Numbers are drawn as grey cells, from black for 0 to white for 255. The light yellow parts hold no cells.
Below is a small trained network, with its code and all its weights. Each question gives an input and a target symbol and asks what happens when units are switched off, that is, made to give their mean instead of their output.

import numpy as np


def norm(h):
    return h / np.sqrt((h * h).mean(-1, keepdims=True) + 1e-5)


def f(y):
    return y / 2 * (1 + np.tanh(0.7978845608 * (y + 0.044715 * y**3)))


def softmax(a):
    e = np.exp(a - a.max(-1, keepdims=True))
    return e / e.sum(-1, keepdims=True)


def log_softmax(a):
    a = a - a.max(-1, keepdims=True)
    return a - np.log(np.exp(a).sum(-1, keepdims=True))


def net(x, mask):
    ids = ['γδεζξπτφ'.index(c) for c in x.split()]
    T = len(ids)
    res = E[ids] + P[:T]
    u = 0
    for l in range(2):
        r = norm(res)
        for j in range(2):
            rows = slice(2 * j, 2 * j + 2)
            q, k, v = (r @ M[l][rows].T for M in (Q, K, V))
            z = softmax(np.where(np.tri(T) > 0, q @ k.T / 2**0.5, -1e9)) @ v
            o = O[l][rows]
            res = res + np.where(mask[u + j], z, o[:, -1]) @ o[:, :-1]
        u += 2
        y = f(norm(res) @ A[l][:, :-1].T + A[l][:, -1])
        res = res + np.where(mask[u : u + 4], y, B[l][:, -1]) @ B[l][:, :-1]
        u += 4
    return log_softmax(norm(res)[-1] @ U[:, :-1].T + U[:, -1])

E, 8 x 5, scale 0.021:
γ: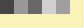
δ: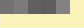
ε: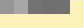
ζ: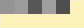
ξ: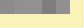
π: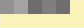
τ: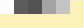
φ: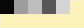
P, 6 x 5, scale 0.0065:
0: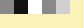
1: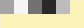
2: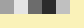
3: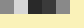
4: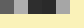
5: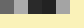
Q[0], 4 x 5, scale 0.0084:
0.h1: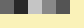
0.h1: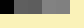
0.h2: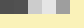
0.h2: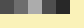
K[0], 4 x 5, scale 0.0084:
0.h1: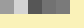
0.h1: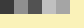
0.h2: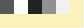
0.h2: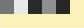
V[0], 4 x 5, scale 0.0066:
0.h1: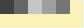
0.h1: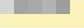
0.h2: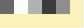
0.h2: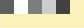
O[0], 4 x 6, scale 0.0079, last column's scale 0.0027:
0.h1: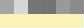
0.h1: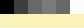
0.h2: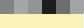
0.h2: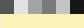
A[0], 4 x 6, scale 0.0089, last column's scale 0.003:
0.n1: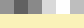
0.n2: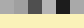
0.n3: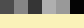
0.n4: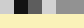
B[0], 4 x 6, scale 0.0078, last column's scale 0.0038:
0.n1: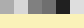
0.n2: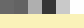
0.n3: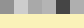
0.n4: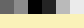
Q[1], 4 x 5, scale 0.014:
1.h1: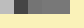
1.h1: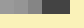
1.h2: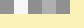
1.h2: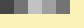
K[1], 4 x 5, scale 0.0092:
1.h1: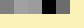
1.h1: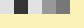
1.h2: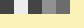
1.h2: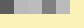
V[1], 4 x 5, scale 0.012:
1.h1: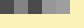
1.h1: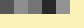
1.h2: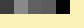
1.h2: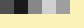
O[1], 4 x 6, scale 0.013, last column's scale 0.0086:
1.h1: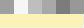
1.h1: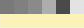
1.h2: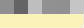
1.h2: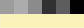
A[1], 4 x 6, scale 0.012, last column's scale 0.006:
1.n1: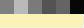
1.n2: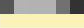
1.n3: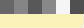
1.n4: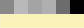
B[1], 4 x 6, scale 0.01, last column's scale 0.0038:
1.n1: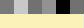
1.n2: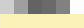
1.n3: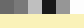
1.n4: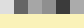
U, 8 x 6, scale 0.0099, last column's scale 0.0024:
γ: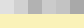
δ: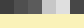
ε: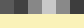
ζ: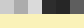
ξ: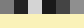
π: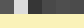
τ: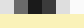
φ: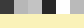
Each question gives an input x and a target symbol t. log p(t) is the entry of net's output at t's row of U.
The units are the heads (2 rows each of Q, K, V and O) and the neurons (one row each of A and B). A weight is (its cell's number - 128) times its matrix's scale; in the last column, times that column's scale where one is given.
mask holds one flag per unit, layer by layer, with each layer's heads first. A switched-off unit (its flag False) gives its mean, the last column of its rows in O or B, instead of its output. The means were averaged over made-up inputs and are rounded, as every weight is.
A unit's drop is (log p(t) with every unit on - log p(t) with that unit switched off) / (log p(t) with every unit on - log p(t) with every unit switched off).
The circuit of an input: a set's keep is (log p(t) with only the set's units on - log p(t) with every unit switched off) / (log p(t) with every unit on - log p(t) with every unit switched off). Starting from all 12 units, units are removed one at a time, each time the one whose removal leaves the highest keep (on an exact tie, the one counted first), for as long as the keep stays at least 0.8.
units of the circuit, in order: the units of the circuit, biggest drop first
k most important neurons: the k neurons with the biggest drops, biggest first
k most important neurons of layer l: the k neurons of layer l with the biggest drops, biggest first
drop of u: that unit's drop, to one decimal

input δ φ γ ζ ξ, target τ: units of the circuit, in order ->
[0.h2 0.n4]
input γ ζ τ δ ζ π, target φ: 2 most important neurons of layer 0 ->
[0.n1 0.n2]
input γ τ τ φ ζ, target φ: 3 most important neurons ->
[0.n2 0.n1 1.n3]
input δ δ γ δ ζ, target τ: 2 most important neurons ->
[0.n2 0.n4]
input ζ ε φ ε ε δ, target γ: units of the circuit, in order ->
[0.n4 0.h2 1.h1]
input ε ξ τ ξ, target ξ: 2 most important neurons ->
[0.n4 0.n1]
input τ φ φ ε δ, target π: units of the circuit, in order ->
[1.h2]
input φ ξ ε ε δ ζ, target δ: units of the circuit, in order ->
[1.h2 0.n2]
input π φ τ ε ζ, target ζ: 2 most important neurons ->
[0.n4 0.n2]
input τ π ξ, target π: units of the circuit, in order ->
[1.h2 0.h1]
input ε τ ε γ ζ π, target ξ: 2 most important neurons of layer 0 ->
[0.n4 0.n1]
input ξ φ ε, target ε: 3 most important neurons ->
[0.n4 0.n1 1.n3]
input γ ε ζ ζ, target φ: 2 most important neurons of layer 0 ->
[0.n2 0.n1]
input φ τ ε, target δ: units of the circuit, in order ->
[1.h2]
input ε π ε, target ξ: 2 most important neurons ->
[0.n1 0.n3]
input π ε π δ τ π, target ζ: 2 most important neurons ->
[0.n4 0.n1]
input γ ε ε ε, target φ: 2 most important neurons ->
[1.n3 0.n1]
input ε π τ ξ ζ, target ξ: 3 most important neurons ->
[0.n4 0.n2 0.n1]
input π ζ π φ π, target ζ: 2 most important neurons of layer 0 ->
[0.n1 0.n2]
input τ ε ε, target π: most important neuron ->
[0.n4]
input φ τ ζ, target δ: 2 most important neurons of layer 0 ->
[0.n4 0.n2]
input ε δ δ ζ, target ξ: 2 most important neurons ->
[0.n2 0.n1]
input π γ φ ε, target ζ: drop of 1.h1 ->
0.1
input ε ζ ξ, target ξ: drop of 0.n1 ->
0.2
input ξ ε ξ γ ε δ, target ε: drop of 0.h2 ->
0.2
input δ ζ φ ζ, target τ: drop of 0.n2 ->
0.3
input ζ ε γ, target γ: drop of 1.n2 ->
0.1
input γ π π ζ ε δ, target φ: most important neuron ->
[1.n3]
